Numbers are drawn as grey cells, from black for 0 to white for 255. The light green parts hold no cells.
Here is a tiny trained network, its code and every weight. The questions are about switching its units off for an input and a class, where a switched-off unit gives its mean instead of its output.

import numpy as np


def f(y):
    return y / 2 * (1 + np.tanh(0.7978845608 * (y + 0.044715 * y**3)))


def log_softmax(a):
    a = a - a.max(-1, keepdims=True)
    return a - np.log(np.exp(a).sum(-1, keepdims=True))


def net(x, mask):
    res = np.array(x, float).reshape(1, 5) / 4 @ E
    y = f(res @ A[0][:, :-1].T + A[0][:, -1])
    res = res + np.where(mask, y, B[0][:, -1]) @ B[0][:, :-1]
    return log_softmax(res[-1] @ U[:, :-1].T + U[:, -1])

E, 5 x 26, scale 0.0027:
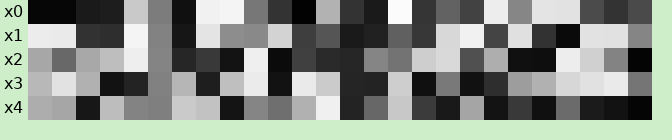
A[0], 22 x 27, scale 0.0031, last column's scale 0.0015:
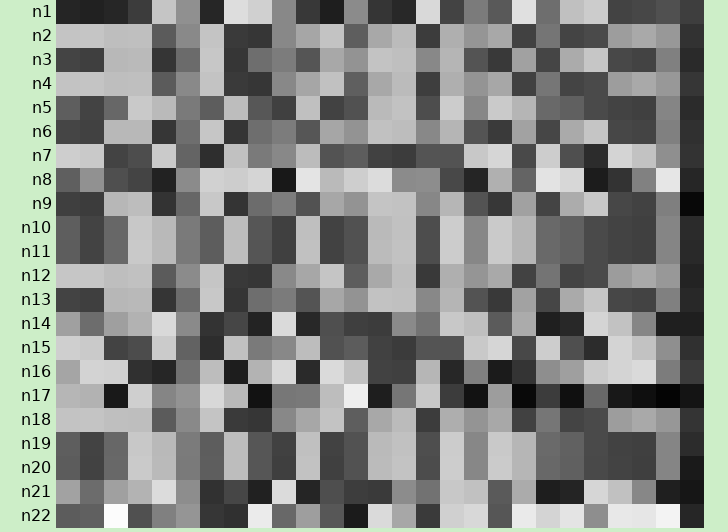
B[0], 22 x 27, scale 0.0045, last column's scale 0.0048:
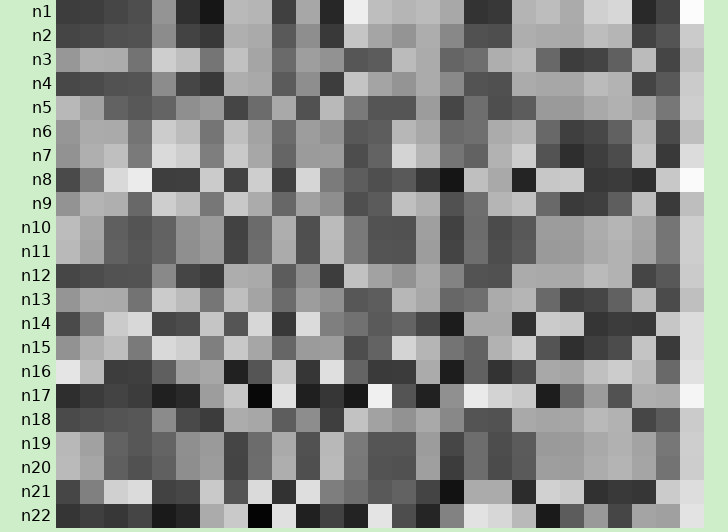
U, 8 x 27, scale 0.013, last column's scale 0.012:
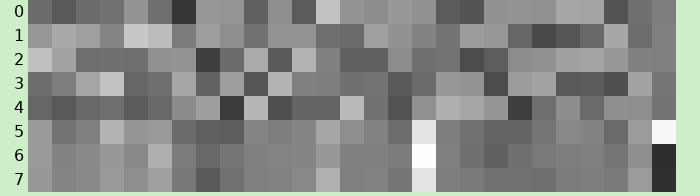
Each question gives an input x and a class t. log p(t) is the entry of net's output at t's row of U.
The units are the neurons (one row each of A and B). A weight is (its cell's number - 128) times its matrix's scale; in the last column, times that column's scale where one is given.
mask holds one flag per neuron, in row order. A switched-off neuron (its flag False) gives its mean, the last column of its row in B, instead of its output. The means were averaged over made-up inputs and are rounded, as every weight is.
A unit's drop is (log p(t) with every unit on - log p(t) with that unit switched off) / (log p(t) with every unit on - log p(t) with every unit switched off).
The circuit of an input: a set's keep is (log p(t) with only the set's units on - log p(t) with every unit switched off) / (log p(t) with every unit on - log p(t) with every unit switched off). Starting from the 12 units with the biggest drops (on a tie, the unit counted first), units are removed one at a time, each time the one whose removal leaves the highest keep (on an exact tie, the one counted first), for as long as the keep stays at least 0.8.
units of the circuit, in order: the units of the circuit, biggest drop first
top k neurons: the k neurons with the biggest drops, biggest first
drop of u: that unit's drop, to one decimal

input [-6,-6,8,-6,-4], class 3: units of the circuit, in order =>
[n21]
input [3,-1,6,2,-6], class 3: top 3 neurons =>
[n21; n14; n17]
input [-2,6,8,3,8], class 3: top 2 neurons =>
[n21; n14]
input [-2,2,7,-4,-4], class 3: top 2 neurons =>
[n21; n14]
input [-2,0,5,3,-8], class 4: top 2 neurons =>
[n22; n8]
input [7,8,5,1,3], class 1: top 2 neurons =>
[n15; n7]
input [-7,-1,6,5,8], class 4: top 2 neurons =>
[n17; n1]
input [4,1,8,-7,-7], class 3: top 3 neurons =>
[n21; n14; n16]
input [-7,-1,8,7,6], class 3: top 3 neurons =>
[n21; n14; n1]
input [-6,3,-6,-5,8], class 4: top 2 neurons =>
[n17; n1]
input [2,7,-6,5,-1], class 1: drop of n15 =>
0.2
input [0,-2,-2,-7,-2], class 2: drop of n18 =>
0.0
